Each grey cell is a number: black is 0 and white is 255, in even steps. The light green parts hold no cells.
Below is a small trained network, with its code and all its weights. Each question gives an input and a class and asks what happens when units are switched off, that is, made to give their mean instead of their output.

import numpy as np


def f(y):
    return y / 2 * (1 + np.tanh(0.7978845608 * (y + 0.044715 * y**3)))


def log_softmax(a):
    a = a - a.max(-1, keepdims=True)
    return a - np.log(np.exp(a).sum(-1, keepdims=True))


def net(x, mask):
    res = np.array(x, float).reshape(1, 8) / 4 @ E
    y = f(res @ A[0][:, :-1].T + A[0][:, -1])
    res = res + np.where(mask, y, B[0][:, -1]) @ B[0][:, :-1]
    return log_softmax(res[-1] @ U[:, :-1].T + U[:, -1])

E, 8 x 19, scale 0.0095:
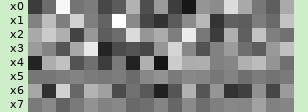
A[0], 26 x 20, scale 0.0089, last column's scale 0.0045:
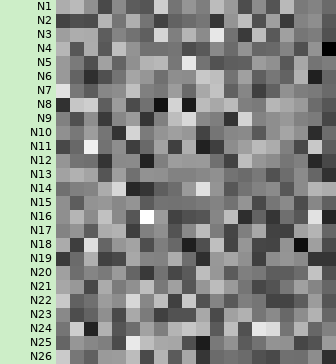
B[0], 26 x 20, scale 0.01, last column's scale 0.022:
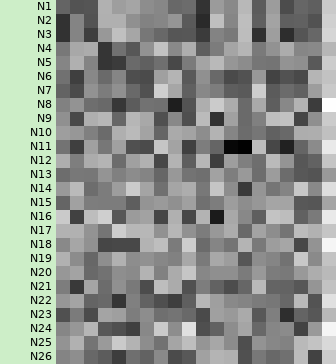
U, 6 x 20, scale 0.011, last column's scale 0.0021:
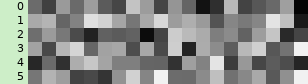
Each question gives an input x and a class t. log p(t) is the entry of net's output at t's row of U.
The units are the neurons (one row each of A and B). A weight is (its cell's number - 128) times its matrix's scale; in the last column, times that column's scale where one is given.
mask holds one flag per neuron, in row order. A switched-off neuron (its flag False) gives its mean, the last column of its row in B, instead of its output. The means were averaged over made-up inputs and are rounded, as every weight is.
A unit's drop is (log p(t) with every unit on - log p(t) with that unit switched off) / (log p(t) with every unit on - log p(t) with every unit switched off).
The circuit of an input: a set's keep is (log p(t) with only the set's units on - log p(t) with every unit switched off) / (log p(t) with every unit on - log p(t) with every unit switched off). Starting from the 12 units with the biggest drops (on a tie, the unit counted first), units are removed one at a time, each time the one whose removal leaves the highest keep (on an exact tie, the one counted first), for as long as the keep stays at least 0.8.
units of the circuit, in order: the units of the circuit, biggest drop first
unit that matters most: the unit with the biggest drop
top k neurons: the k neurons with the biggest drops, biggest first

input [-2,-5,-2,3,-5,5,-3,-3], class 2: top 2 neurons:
[N16, N5]
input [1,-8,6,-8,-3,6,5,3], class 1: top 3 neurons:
[N10, N19, N16]
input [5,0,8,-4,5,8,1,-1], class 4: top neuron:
[N3]
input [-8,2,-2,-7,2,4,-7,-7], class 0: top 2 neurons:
[N6, N21]
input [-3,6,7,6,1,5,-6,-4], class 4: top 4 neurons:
[N3, N1, N25, N9]
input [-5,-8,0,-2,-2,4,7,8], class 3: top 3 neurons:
[N9, N12, N24]
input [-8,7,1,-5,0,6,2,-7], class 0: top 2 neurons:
[N21, N7]
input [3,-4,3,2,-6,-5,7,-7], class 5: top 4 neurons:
[N18, N8, N4, N20]
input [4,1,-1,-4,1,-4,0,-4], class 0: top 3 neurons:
[N11, N14, N17]
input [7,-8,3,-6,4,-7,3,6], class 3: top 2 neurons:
[N9, N12]
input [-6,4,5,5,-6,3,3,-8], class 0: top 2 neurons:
[N7, N21]
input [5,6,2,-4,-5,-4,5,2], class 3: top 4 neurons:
[N16, N8, N24, N7]
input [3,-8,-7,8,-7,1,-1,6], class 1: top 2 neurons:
[N14, N17]
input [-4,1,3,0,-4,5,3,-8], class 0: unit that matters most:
N8
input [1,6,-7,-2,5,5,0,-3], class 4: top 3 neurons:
[N2, N23, N9]
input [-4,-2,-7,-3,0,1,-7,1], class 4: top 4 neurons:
[N2, N18, N23, N4]
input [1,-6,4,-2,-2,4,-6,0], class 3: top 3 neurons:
[N9, N12, N18]
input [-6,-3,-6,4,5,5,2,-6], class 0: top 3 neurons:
[N6, N3, N7]
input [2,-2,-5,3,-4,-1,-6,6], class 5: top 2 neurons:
[N24, N3]
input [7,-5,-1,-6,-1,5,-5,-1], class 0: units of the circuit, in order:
[N11]
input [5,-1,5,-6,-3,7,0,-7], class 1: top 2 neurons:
[N25, N10]
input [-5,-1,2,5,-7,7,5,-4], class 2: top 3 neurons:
[N22, N26, N11]
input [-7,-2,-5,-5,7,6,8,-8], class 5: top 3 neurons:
[N18, N11, N4]
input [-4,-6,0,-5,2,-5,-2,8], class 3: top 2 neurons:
[N9, N12]
